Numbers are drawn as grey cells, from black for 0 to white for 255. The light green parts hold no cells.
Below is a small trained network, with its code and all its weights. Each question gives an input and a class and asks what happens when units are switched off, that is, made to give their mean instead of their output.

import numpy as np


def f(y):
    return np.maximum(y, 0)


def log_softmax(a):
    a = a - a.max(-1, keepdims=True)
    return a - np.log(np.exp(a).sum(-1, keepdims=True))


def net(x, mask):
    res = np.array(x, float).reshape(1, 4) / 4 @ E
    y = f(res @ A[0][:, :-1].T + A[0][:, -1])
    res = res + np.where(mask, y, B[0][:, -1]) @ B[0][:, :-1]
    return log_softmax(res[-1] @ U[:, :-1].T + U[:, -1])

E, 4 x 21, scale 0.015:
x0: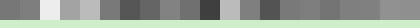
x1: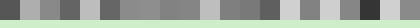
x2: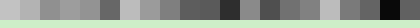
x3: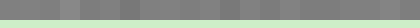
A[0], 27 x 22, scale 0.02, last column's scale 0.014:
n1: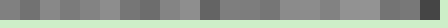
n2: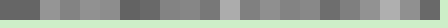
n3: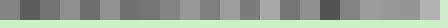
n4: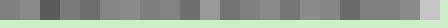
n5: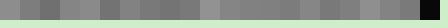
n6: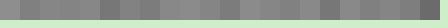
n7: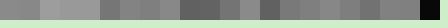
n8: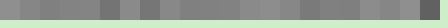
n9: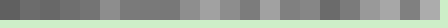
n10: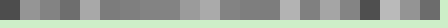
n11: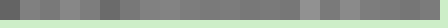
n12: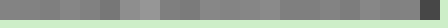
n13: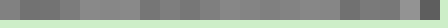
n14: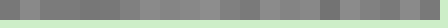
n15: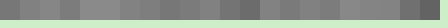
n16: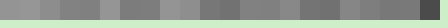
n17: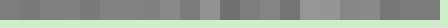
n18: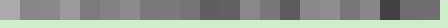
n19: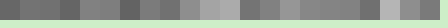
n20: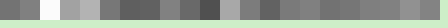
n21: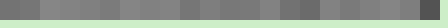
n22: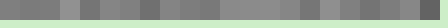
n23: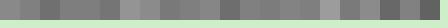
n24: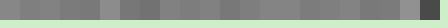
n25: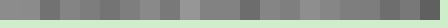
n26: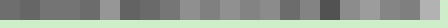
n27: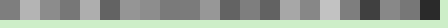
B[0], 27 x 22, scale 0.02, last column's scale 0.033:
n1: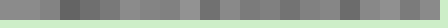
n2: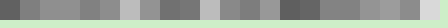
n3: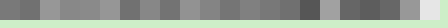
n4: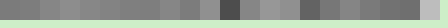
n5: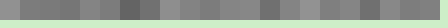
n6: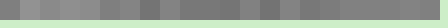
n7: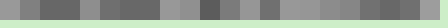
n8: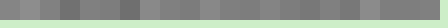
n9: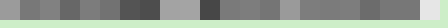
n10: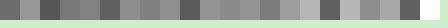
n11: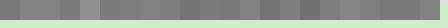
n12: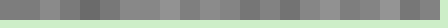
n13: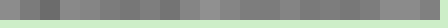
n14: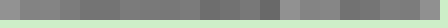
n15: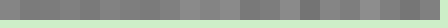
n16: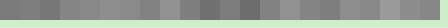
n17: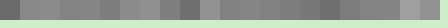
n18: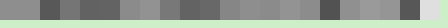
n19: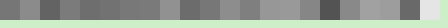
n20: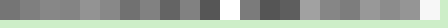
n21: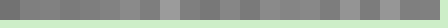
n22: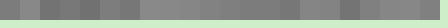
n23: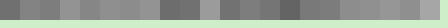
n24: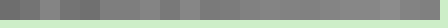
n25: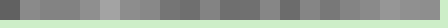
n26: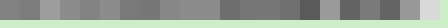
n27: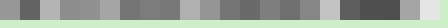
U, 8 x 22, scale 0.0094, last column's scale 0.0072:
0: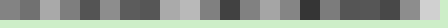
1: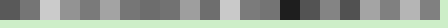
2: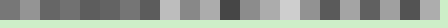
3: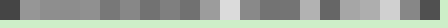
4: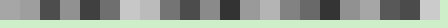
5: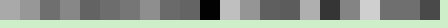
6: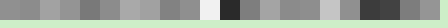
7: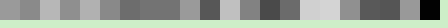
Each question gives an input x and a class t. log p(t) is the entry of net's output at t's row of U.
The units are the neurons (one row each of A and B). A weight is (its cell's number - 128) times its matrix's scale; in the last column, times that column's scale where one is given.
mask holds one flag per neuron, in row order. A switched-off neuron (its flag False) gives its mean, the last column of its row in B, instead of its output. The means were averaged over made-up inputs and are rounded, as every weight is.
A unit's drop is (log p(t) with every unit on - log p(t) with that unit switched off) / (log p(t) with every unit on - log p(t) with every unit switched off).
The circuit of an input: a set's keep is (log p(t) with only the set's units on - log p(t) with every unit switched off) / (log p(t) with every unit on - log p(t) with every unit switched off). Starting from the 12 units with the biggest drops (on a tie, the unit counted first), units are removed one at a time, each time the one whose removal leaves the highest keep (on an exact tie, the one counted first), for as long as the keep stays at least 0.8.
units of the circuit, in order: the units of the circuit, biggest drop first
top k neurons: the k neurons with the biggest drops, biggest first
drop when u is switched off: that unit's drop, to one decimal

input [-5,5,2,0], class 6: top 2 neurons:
(n27 n20)
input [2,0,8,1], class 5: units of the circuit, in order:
(n18)
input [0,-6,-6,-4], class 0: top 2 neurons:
(n20 n9)
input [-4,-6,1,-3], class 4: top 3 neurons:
(n27 n20 n18)
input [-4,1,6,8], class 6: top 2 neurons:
(n27 n19)
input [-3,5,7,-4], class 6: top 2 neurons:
(n27 n20)
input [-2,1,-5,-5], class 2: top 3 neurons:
(n20 n27 n19)
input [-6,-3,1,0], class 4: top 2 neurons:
(n27 n20)
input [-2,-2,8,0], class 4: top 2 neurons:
(n20 n18)
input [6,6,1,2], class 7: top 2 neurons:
(n27 n18)
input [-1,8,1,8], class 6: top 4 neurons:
(n27 n20 n18 n9)
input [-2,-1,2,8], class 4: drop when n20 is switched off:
1.0
